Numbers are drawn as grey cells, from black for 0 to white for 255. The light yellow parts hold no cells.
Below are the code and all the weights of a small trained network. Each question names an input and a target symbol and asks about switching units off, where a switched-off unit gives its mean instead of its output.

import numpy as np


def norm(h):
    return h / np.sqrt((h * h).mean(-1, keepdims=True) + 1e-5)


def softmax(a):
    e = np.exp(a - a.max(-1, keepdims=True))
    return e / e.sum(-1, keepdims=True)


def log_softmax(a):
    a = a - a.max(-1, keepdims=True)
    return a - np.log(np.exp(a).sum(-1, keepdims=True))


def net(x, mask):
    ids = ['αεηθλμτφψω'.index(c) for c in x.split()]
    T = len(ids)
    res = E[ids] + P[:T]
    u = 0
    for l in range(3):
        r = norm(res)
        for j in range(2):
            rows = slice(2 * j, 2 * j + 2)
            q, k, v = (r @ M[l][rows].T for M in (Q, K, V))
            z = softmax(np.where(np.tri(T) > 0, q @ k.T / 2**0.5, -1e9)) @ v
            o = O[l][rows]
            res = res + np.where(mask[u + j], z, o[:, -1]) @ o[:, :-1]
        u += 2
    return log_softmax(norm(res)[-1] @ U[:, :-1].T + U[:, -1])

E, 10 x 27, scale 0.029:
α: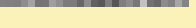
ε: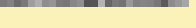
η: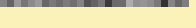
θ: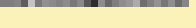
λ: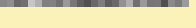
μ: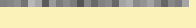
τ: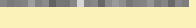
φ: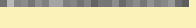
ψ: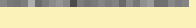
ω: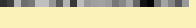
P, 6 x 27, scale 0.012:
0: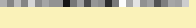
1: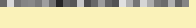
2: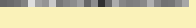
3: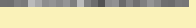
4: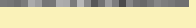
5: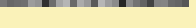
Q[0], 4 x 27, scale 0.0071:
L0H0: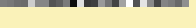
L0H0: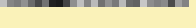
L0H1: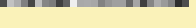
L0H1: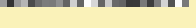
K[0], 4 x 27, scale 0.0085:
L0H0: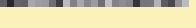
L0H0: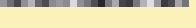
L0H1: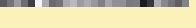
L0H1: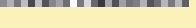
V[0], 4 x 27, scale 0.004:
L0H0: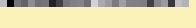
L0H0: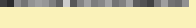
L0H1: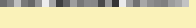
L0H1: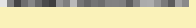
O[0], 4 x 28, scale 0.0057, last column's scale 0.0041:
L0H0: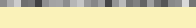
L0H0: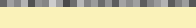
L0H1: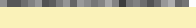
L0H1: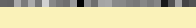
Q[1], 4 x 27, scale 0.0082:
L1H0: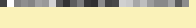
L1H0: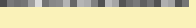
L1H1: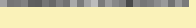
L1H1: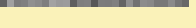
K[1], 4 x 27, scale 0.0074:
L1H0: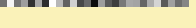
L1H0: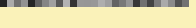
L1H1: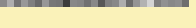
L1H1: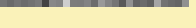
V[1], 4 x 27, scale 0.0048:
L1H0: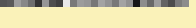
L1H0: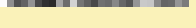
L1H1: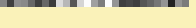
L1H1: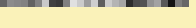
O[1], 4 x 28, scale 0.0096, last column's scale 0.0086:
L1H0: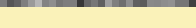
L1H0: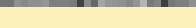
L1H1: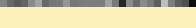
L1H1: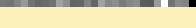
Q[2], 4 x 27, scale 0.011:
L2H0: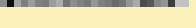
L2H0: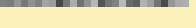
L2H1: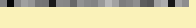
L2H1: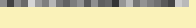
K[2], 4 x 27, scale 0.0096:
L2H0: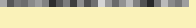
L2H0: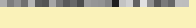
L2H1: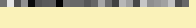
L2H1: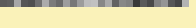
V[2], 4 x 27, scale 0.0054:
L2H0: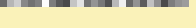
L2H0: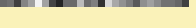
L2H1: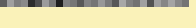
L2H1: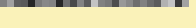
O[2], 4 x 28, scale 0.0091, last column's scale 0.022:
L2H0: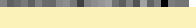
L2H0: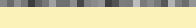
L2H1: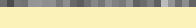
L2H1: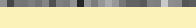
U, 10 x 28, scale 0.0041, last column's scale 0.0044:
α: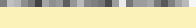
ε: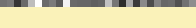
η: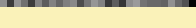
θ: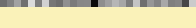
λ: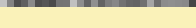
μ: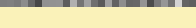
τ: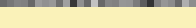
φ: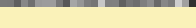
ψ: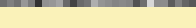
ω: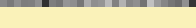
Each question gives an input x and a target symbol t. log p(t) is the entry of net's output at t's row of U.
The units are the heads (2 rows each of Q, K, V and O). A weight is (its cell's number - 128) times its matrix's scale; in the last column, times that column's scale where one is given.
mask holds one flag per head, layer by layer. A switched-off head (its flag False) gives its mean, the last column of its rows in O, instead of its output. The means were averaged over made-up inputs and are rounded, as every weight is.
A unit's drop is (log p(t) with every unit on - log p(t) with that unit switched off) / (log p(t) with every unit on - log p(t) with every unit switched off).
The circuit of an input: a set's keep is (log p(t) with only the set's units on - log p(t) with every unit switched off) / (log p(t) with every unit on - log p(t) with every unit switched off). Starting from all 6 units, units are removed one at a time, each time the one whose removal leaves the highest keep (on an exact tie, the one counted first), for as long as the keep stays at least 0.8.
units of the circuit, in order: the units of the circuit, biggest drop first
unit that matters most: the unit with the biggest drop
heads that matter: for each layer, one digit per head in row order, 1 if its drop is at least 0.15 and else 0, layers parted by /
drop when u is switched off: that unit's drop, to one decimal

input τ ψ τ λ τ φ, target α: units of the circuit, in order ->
(L2H0, L2H1)
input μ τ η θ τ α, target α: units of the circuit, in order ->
(L0H1, L2H1, L2H0)
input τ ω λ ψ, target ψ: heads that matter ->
11 / 01 / 01
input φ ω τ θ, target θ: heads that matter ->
10 / 01 / 11
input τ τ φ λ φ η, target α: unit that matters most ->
L0H1
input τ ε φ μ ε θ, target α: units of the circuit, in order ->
(L0H1, L1H0)
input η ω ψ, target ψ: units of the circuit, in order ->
(L2H1, L0H0, L0H1)
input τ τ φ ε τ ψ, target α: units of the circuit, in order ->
(L0H1, L1H0)
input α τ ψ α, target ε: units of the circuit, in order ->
(L0H1, L1H0, L2H0)
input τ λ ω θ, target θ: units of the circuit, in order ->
(L1H1, L2H0)
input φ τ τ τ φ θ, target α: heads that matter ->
01 / 00 / 01
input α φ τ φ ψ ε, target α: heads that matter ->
01 / 00 / 00
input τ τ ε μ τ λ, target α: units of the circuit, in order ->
(L2H1, L1H1)
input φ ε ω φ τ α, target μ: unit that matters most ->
L2H1
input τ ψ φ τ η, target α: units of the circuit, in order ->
(L1H0, L2H1)
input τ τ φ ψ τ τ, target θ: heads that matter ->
00 / 11 / 10
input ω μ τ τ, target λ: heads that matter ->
00 / 00 / 01
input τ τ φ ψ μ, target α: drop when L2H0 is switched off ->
-0.1
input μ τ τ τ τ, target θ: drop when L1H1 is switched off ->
0.8
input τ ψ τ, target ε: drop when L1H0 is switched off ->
0.1
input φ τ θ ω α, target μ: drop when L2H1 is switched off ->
0.6
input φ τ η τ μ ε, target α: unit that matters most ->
L2H1
